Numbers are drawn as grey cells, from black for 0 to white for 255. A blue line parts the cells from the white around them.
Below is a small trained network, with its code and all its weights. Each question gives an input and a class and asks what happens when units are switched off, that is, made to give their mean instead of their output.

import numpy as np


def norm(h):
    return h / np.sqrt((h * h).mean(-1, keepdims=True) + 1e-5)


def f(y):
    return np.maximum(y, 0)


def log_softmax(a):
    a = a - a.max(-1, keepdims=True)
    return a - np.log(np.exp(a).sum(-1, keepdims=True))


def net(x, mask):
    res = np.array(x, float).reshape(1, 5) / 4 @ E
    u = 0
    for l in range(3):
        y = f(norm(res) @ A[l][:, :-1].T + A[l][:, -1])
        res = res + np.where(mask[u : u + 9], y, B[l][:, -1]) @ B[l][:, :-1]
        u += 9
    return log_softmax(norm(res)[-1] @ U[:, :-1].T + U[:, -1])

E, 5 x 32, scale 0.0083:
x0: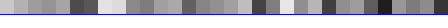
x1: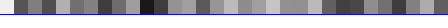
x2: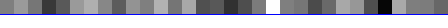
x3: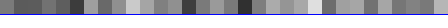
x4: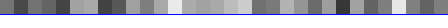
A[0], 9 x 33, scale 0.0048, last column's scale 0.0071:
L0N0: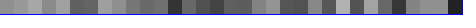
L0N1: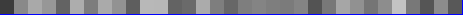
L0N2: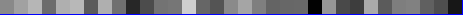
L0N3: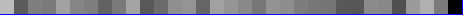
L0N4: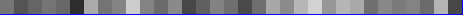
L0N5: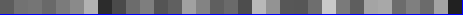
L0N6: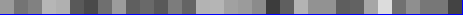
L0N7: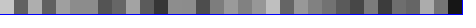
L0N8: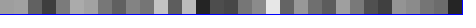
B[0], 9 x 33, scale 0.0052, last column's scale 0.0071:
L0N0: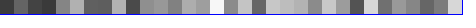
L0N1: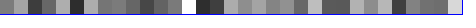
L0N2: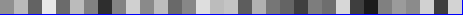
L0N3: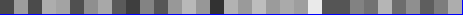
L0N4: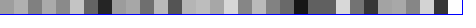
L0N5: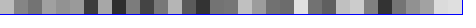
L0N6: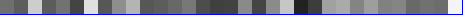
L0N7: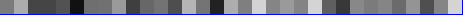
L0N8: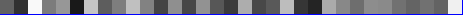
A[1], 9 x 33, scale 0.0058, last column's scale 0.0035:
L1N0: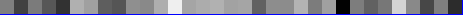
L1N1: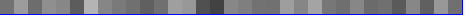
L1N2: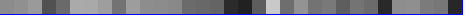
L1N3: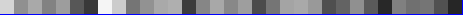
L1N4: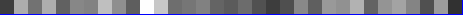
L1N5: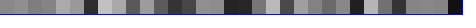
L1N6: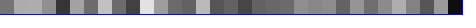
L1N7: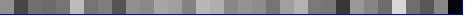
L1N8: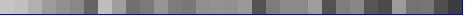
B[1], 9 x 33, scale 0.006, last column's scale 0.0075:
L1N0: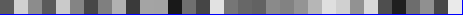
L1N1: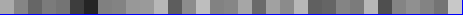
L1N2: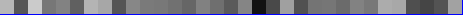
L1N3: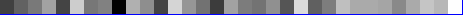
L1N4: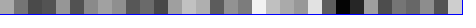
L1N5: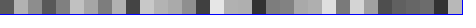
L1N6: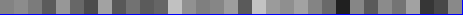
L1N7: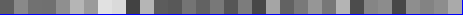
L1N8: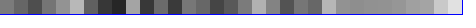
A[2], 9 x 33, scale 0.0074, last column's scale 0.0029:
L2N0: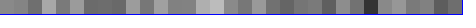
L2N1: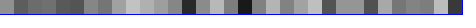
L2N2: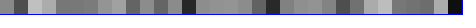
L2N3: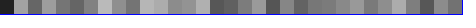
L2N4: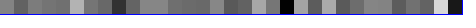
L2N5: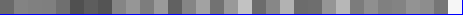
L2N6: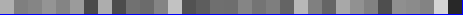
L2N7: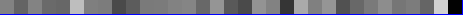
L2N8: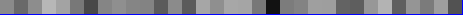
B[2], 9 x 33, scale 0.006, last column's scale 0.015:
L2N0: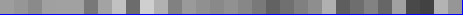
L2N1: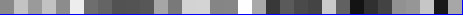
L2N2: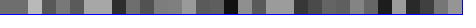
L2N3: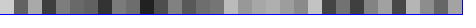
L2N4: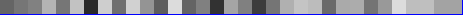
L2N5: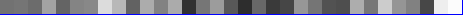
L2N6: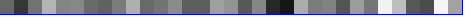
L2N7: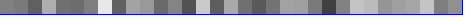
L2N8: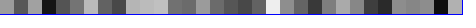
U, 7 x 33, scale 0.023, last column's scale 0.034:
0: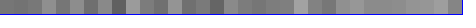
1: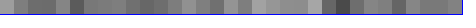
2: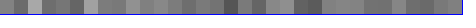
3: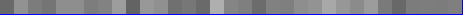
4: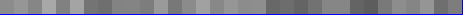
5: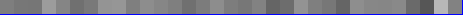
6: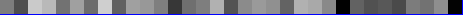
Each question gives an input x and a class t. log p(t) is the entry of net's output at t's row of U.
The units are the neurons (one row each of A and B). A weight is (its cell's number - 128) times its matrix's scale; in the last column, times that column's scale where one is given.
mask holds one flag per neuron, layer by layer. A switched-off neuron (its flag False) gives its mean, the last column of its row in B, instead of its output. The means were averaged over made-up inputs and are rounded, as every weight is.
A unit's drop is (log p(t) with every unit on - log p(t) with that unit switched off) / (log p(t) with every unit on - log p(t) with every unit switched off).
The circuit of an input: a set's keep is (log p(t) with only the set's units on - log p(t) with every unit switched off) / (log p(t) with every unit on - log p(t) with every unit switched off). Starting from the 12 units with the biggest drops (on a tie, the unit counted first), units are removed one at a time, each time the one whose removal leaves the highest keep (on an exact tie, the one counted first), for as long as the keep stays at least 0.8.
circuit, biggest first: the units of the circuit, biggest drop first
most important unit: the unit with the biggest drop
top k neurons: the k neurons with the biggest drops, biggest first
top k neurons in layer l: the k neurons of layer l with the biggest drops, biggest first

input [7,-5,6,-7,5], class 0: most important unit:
L0N4
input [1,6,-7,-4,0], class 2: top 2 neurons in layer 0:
(L0N6; L0N1)
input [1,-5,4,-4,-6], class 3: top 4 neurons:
(L0N0; L1N5; L0N7; L0N3)
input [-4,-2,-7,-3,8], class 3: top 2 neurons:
(L1N0; L0N8)
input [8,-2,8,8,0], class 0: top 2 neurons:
(L1N3; L0N6)
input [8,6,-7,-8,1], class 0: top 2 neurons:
(L1N3; L0N4)
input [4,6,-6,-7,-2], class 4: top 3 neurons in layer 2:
(L2N3; L2N8; L2N2)
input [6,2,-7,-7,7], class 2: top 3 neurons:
(L2N8; L0N6; L0N4)
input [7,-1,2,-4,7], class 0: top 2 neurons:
(L1N3; L1N8)
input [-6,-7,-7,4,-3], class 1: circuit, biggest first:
(L1N4; L2N3)
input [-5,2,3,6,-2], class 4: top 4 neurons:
(L0N4; L2N1; L1N3; L1N8)
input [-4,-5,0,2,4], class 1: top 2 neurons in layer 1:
(L1N4; L1N3)
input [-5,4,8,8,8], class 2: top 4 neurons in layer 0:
(L0N8; L0N0; L0N2; L0N3)
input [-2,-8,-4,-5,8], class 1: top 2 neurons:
(L1N4; L2N3)
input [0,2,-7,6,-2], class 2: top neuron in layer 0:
(L0N6)
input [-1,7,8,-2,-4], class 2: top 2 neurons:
(L0N8; L1N4)
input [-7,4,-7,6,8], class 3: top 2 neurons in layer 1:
(L1N0; L1N3)
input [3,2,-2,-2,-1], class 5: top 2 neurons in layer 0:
(L0N6; L0N5)
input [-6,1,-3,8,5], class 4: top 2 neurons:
(L2N1; L0N4)
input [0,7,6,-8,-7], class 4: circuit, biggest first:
(L0N2)
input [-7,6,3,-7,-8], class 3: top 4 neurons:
(L1N5; L0N0; L1N3; L1N8)
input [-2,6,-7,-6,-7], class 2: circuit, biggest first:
(L0N6; L2N8)
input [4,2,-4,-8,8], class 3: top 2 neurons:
(L1N0; L0N4)
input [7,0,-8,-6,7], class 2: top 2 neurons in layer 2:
(L2N8; L2N2)
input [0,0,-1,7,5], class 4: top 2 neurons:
(L0N4; L2N1)
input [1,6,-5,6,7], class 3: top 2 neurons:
(L1N0; L0N1)
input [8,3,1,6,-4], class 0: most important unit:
L1N3
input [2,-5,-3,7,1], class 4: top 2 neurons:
(L0N4; L2N1)
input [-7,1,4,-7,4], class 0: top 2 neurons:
(L0N5; L2N4)
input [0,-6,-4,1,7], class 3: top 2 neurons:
(L1N0; L0N7)
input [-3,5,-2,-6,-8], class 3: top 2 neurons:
(L0N0; L1N5)
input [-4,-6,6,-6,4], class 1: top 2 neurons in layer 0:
(L0N4; L0N6)
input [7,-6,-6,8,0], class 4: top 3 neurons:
(L2N1; L0N4; L0N5)
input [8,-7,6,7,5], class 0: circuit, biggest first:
(L1N3)
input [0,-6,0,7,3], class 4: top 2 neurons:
(L0N4; L2N1)
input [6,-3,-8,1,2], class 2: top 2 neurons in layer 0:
(L0N6; L0N5)
